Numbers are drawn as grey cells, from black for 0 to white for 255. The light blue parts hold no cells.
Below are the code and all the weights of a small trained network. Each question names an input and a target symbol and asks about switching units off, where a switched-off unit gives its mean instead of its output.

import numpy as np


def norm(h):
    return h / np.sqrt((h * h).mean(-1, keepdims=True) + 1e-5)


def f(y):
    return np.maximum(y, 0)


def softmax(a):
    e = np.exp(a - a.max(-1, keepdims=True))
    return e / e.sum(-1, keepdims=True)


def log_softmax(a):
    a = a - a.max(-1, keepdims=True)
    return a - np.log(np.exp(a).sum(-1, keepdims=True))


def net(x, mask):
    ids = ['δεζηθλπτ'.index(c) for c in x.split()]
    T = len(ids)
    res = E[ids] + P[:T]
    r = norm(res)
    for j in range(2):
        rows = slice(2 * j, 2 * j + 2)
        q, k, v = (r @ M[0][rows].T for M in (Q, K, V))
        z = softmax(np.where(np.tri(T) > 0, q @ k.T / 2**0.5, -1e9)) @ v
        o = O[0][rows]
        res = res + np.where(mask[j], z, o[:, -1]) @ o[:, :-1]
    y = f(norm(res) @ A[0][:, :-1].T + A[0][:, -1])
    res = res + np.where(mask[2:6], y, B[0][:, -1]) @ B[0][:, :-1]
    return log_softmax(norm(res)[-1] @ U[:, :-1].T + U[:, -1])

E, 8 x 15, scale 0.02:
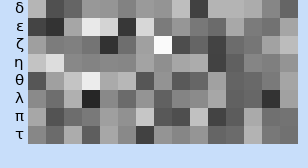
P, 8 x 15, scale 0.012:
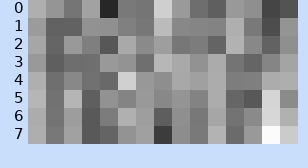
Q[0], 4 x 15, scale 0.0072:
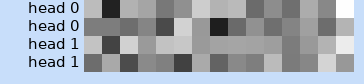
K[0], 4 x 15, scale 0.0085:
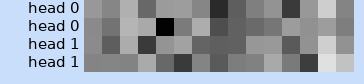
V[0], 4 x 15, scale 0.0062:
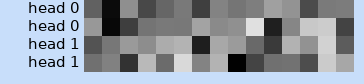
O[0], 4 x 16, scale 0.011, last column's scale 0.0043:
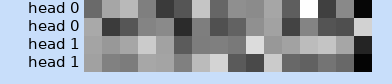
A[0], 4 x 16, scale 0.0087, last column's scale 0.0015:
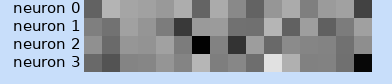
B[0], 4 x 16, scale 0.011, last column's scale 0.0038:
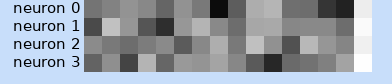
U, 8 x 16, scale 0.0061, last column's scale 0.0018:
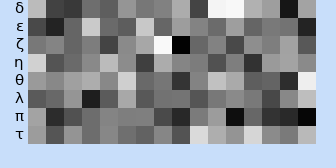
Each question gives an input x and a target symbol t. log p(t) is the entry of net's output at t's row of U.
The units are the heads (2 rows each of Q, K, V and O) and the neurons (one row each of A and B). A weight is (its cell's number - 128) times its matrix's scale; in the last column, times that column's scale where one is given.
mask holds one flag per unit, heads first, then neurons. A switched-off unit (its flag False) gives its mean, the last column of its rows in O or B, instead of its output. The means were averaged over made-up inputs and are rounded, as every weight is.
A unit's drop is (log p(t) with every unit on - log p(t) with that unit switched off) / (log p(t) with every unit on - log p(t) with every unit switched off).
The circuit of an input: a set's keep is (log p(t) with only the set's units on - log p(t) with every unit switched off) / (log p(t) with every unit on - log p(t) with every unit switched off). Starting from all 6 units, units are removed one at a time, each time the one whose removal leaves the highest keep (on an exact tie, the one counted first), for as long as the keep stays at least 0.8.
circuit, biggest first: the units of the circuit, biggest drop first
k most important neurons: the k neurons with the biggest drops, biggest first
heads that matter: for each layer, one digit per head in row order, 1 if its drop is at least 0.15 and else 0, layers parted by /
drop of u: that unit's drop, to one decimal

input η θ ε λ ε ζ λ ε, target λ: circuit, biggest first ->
[head 1; head 0]
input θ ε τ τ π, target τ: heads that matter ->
01
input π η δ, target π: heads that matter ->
10
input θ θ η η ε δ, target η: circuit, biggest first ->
[neuron 3; head 0]
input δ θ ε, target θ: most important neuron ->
[neuron 0]
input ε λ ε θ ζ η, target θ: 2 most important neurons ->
[neuron 0; neuron 3]
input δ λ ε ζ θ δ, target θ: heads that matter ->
10
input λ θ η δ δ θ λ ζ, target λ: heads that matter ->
10
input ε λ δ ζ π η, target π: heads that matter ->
11
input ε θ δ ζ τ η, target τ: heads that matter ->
01
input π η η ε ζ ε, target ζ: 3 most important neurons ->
[neuron 1; neuron 3; neuron 0]
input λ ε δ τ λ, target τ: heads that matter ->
01
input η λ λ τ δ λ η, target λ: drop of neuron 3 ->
0.1
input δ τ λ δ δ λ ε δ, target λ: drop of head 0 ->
0.2
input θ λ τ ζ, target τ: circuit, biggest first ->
[head 1]
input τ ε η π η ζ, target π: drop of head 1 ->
-0.1
